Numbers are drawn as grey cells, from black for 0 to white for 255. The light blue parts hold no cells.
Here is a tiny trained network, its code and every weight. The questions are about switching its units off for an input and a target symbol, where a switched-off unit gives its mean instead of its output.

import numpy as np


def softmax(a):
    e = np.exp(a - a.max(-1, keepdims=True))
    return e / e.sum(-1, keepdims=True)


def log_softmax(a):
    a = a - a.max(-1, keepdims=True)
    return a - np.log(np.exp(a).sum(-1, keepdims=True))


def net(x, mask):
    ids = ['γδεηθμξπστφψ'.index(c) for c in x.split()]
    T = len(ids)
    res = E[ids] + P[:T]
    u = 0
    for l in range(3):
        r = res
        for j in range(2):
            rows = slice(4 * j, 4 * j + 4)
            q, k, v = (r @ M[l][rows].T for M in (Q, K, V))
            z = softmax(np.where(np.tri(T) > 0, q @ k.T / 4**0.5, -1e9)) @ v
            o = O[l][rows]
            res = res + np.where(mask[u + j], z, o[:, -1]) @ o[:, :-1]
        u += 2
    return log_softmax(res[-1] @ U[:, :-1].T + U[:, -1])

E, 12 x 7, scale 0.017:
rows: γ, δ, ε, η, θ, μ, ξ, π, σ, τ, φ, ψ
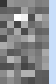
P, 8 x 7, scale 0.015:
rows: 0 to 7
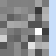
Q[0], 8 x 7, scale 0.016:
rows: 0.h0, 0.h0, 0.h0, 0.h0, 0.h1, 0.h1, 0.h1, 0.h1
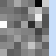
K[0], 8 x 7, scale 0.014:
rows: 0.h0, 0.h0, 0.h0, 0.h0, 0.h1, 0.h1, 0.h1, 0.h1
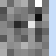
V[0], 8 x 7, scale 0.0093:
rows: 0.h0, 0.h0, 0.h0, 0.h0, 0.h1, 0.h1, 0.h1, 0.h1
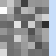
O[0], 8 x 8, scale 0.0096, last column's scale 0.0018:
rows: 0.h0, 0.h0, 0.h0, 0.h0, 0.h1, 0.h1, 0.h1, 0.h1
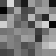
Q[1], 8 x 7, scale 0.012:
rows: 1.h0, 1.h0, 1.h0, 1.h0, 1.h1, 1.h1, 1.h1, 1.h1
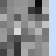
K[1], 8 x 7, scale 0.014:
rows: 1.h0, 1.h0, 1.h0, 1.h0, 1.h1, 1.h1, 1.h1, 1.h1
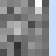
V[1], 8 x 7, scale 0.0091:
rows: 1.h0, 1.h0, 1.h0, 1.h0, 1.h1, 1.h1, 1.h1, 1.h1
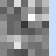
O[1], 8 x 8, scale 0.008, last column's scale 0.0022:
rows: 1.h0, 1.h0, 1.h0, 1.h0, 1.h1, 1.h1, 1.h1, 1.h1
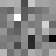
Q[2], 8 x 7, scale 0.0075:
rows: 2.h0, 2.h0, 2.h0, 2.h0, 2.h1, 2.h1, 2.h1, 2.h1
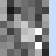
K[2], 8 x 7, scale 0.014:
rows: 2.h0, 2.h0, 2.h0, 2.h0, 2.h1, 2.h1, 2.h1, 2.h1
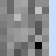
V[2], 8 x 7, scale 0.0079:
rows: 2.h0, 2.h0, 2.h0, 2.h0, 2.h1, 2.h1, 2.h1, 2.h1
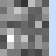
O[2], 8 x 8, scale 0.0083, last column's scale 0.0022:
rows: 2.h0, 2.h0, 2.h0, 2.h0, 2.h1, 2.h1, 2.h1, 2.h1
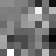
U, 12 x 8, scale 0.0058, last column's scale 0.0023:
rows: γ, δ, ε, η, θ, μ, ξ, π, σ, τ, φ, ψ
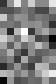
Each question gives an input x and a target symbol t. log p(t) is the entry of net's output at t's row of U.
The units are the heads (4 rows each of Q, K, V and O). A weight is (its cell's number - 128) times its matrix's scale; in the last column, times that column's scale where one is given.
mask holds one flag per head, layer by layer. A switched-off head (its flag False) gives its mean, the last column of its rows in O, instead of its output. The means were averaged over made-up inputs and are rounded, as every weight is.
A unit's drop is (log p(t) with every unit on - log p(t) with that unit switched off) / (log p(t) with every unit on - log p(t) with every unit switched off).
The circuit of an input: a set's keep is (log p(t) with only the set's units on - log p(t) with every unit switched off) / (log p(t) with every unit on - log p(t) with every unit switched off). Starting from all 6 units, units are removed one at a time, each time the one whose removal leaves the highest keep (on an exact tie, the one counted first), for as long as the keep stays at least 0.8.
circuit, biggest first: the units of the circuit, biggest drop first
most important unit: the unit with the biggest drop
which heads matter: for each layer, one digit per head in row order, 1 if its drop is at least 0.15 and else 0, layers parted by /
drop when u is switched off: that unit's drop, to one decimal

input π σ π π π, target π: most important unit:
0.h0
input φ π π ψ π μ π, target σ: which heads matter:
00 / 10 / 10
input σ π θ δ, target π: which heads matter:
10 / 00 / 01
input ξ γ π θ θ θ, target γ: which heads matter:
10 / 10 / 01
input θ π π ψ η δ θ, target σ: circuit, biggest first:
1.h0; 2.h0
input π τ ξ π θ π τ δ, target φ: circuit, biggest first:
0.h0; 1.h0
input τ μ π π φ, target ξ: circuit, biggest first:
1.h0; 0.h1; 2.h1
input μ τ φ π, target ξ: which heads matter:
01 / 10 / 11
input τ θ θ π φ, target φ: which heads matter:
10 / 00 / 01
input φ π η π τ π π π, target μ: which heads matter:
10 / 00 / 00
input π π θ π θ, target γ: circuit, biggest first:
2.h1; 1.h0
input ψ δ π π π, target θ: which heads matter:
10 / 00 / 00
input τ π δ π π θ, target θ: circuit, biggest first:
0.h0; 1.h1
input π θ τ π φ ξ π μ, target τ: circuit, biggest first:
0.h0
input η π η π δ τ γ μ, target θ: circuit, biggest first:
0.h0; 1.h0
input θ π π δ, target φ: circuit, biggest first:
0.h0; 2.h1
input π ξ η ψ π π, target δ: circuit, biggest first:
0.h0; 2.h0
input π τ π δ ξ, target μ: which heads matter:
10 / 00 / 10
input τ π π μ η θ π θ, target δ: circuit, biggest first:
2.h1; 0.h0; 1.h0
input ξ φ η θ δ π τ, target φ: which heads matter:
10 / 00 / 00
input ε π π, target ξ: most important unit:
2.h0
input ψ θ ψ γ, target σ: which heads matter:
00 / 10 / 00
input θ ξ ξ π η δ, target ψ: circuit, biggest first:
0.h0; 2.h1
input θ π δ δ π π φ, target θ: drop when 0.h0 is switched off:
0.7
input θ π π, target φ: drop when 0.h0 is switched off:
0.6
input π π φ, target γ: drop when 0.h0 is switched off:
0.2
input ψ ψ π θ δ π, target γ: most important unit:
1.h0
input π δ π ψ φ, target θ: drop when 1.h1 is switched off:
0.1
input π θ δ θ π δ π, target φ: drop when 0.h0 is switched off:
0.7
